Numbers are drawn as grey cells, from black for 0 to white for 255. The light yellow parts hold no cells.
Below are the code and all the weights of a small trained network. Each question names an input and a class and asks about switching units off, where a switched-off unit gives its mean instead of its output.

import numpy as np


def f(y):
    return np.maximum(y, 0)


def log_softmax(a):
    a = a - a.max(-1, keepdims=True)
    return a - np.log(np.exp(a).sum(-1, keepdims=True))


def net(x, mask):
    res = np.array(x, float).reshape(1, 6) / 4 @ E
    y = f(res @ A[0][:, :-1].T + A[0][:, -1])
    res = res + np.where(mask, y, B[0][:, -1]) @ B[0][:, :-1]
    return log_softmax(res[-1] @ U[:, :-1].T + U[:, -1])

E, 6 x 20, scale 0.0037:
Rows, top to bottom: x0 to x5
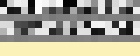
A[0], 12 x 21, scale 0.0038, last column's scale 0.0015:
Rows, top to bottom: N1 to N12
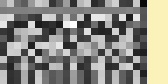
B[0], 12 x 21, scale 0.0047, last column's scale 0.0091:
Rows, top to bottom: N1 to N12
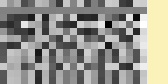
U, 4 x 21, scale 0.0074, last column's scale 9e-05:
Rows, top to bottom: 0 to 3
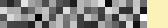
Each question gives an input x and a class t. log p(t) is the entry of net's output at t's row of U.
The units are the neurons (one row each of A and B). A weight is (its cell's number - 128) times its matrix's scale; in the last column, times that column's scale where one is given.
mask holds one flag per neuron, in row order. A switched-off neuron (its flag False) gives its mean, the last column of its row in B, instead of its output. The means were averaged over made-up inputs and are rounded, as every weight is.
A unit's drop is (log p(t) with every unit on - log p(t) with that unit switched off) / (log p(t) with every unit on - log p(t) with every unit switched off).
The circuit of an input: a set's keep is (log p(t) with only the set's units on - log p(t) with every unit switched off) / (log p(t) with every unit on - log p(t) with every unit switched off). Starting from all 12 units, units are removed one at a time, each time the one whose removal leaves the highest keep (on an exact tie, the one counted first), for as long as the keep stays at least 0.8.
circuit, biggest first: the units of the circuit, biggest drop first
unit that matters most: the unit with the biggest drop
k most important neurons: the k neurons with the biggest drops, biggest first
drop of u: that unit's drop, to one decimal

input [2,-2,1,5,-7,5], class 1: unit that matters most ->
N10
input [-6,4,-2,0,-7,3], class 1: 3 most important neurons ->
(N10, N6, N7)
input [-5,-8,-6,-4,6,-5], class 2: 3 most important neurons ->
(N8, N10, N6)
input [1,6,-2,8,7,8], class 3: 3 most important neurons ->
(N3, N10, N6)
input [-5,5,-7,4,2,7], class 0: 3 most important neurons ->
(N4, N8, N5)
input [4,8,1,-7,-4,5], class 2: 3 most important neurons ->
(N12, N11, N9)
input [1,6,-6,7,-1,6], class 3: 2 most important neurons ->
(N3, N8)
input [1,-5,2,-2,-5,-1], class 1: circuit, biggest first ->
(N10, N6)
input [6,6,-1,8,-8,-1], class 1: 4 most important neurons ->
(N10, N6, N5, N4)
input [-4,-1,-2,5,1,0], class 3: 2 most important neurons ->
(N3, N7)
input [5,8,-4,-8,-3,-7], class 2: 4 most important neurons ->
(N12, N11, N9, N3)
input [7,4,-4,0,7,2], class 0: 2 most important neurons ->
(N7, N10)
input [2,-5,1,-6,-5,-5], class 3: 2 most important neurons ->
(N5, N1)
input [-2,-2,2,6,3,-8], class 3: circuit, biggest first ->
(N3)
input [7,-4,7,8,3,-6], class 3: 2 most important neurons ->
(N3, N4)
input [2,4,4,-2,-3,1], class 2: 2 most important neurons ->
(N4, N1)
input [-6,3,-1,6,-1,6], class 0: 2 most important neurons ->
(N4, N5)
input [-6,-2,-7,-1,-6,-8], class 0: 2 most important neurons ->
(N4, N1)
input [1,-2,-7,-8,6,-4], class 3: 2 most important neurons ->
(N5, N10)
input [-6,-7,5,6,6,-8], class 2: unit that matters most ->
N8
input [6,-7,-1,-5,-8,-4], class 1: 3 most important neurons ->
(N10, N6, N4)
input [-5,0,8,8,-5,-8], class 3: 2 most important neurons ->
(N3, N7)
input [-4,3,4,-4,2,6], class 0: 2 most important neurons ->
(N4, N3)
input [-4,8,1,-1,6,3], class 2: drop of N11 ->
0.2
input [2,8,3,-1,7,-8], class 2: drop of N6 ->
0.2
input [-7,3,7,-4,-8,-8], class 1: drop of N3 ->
0.0
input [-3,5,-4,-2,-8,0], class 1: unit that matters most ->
N10
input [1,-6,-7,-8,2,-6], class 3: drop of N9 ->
0.1
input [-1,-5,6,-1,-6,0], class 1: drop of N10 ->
0.4
